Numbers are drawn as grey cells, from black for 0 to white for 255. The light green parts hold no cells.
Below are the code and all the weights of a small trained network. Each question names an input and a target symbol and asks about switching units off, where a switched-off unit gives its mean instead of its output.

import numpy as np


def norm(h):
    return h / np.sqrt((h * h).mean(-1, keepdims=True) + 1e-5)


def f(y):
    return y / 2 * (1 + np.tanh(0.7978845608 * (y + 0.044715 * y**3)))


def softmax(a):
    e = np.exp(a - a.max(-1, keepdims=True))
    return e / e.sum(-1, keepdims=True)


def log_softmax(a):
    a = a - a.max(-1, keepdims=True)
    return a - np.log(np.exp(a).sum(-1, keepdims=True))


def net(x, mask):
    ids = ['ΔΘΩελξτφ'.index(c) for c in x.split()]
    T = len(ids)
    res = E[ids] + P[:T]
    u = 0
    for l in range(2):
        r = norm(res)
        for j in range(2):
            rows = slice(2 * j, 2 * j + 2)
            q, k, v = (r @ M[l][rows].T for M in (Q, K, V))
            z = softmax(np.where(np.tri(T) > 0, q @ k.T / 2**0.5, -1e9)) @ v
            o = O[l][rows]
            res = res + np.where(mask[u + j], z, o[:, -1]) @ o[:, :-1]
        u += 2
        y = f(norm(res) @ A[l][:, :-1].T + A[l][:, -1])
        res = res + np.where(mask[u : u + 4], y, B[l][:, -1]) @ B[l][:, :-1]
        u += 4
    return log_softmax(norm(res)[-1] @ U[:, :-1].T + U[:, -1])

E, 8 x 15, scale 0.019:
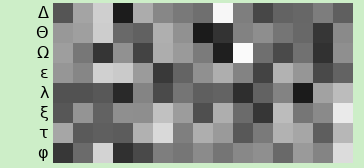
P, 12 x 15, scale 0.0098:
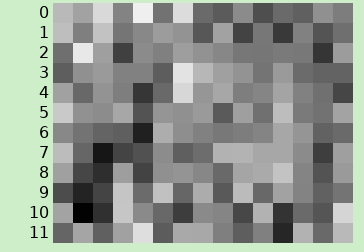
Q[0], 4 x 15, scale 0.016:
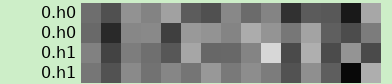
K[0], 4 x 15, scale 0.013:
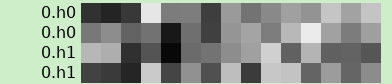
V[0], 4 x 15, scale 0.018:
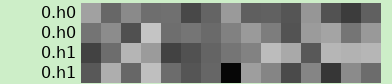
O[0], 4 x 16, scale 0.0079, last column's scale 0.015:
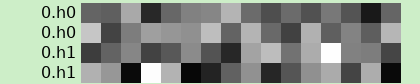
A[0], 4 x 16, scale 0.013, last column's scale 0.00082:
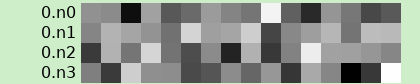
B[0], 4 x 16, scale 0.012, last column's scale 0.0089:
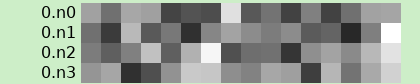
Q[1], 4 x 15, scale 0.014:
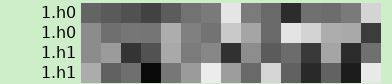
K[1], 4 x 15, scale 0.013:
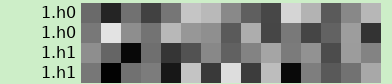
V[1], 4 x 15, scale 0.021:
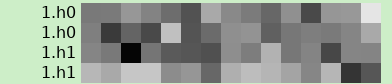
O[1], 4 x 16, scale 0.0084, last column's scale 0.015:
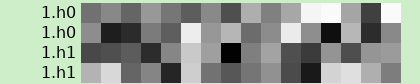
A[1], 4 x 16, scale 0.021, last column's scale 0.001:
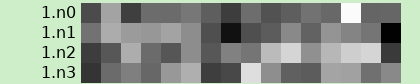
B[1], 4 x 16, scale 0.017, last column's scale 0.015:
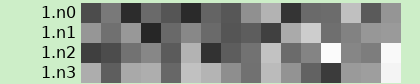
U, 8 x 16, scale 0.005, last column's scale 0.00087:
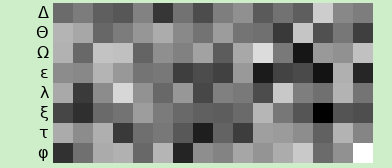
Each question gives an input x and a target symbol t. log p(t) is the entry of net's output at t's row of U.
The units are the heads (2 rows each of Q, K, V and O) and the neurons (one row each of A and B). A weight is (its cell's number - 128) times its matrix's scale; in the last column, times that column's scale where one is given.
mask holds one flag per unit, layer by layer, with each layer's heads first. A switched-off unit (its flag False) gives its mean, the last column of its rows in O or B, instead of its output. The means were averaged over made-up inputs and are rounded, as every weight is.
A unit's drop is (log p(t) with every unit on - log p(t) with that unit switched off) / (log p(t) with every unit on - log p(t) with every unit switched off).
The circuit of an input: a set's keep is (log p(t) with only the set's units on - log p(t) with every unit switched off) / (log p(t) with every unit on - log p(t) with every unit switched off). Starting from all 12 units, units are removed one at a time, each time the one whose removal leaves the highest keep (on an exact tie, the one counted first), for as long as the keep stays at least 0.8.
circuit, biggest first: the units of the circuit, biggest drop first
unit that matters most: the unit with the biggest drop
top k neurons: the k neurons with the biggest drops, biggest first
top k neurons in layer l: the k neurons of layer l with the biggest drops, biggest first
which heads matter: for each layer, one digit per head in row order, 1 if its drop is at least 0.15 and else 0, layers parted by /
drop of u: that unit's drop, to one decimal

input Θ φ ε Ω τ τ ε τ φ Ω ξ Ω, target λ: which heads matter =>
10 / 10
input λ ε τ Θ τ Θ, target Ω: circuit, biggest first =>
0.h1, 1.h1
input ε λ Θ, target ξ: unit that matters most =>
1.h1
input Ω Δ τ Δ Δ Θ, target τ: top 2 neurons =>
0.n0, 1.n1
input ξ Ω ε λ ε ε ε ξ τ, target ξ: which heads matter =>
00 / 10
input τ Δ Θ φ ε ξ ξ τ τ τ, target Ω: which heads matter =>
00 / 01
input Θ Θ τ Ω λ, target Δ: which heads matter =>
00 / 00
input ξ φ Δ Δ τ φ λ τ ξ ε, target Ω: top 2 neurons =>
1.n2, 0.n2
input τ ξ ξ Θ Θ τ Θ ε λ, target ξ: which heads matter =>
11 / 01
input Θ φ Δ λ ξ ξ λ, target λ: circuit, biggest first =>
0.h1, 0.h0
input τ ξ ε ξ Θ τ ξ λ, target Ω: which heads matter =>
01 / 01
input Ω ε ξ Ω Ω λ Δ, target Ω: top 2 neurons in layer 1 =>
1.n3, 1.n2
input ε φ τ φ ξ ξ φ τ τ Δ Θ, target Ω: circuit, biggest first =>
1.h1, 1.n2
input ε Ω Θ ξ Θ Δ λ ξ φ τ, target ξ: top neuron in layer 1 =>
1.n3
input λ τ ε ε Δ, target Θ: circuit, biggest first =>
0.n3, 0.h0, 0.h1
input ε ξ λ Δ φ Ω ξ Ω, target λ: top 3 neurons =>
1.n2, 0.n0, 0.n1
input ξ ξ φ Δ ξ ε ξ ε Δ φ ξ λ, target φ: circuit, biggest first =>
0.h1, 1.n2
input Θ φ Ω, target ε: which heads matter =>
01 / 10
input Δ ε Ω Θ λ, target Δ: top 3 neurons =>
1.n0, 0.n1, 1.n2
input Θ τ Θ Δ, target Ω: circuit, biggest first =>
1.h1
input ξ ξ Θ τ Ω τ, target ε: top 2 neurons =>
0.n2, 0.n1
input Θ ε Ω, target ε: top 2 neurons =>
0.n0, 1.n2
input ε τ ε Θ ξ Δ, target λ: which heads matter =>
01 / 00
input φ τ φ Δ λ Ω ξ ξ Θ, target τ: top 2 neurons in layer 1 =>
1.n1, 1.n2
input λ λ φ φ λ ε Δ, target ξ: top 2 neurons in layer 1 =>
1.n2, 1.n3
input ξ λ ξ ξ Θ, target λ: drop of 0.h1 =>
0.7
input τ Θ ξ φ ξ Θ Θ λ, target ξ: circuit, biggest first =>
1.h1
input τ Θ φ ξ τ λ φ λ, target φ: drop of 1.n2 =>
0.3
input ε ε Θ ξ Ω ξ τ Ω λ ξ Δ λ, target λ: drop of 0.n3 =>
0.3
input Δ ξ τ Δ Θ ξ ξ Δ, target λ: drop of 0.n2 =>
0.1
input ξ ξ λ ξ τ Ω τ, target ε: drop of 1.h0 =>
0.3
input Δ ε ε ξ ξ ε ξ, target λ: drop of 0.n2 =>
0.1
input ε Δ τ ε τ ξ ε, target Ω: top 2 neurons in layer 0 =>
0.n2, 0.n0
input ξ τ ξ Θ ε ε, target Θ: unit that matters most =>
0.n3
